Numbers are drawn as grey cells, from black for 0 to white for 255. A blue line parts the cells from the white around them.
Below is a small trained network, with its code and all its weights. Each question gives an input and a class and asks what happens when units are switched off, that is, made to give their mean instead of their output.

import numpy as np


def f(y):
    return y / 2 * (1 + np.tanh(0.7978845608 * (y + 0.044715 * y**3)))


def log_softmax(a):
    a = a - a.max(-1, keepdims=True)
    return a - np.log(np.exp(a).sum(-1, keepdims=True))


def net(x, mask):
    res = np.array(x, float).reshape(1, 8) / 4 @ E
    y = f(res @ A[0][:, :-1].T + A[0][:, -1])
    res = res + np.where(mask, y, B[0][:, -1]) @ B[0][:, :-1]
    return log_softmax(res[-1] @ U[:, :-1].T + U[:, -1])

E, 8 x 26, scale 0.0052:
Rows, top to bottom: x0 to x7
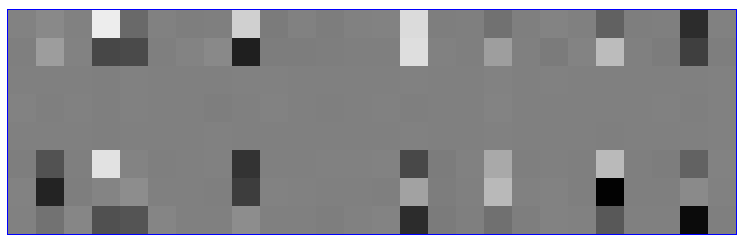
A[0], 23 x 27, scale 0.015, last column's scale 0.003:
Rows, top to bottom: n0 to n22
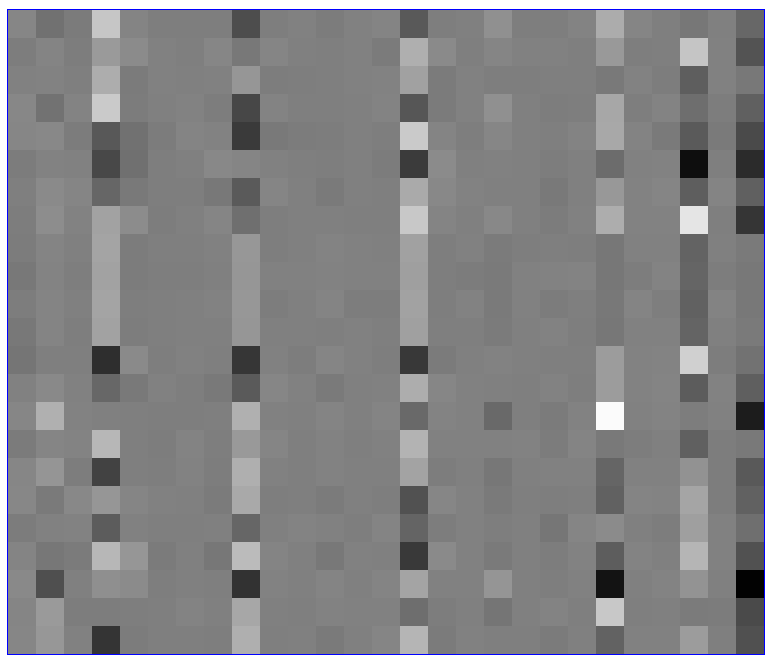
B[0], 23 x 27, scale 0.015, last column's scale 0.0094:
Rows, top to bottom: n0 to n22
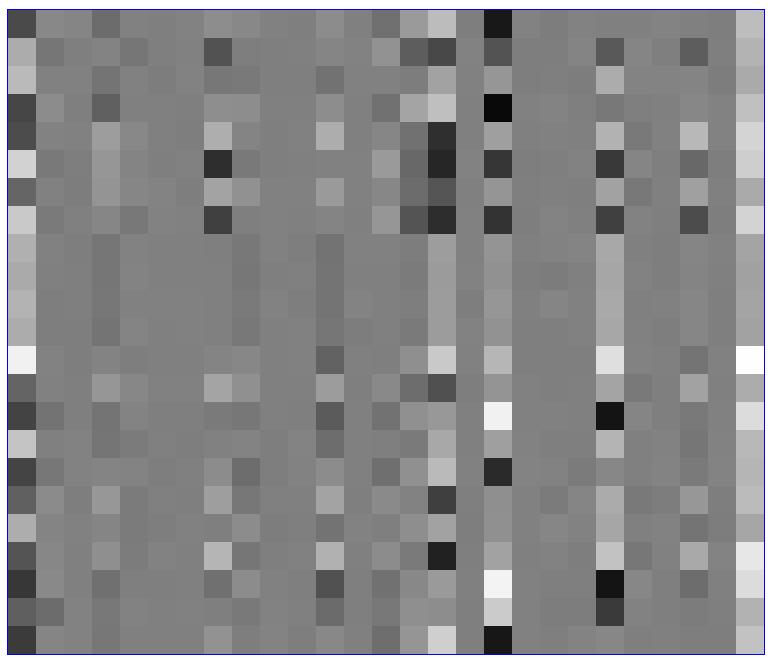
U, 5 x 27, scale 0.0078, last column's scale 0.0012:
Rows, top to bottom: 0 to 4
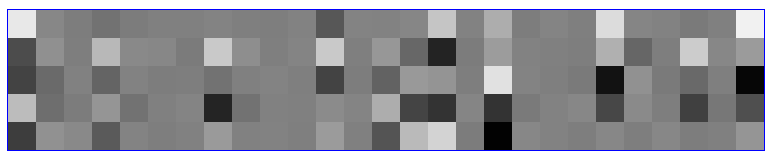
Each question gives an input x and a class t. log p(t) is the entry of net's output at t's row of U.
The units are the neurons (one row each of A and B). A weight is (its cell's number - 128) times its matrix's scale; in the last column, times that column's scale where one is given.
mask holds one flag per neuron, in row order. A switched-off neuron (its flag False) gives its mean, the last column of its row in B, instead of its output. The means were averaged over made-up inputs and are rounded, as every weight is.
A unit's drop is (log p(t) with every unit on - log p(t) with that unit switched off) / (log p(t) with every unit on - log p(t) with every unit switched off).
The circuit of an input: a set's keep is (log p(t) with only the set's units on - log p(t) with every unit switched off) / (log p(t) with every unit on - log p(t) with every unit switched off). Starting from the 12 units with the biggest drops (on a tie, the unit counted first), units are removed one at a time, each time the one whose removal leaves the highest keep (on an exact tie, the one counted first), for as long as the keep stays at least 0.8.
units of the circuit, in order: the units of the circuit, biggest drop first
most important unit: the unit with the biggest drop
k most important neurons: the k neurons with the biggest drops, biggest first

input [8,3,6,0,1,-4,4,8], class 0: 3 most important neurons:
n7, n15, n2
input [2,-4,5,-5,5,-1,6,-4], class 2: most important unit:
n20
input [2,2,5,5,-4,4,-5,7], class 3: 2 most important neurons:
n5, n20
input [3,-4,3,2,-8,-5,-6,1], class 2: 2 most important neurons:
n14, n21
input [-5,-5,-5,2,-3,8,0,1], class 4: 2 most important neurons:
n3, n0
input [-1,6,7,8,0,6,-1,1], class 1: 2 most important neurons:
n4, n13
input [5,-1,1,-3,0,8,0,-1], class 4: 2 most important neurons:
n3, n0
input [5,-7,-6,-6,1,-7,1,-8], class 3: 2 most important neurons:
n7, n1
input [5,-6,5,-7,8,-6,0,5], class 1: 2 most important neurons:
n19, n12
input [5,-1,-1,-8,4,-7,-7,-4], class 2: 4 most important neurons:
n14, n21, n3, n0
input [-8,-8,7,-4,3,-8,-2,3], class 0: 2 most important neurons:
n12, n4
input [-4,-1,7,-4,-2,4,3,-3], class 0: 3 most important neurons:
n12, n22, n14
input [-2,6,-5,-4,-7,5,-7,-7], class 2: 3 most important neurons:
n14, n21, n5
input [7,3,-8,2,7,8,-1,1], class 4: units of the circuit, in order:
n3
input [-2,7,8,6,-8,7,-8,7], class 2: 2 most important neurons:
n14, n21
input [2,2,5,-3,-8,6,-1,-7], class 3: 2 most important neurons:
n7, n1
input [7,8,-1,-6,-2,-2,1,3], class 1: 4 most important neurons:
n4, n12, n13, n6
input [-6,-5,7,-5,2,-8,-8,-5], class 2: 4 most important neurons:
n14, n21, n3, n0
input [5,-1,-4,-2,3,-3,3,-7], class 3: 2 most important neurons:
n7, n12
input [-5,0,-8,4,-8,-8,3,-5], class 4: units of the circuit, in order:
n22
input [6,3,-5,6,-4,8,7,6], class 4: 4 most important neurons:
n3, n0, n14, n12
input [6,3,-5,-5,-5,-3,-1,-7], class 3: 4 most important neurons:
n7, n12, n1, n18
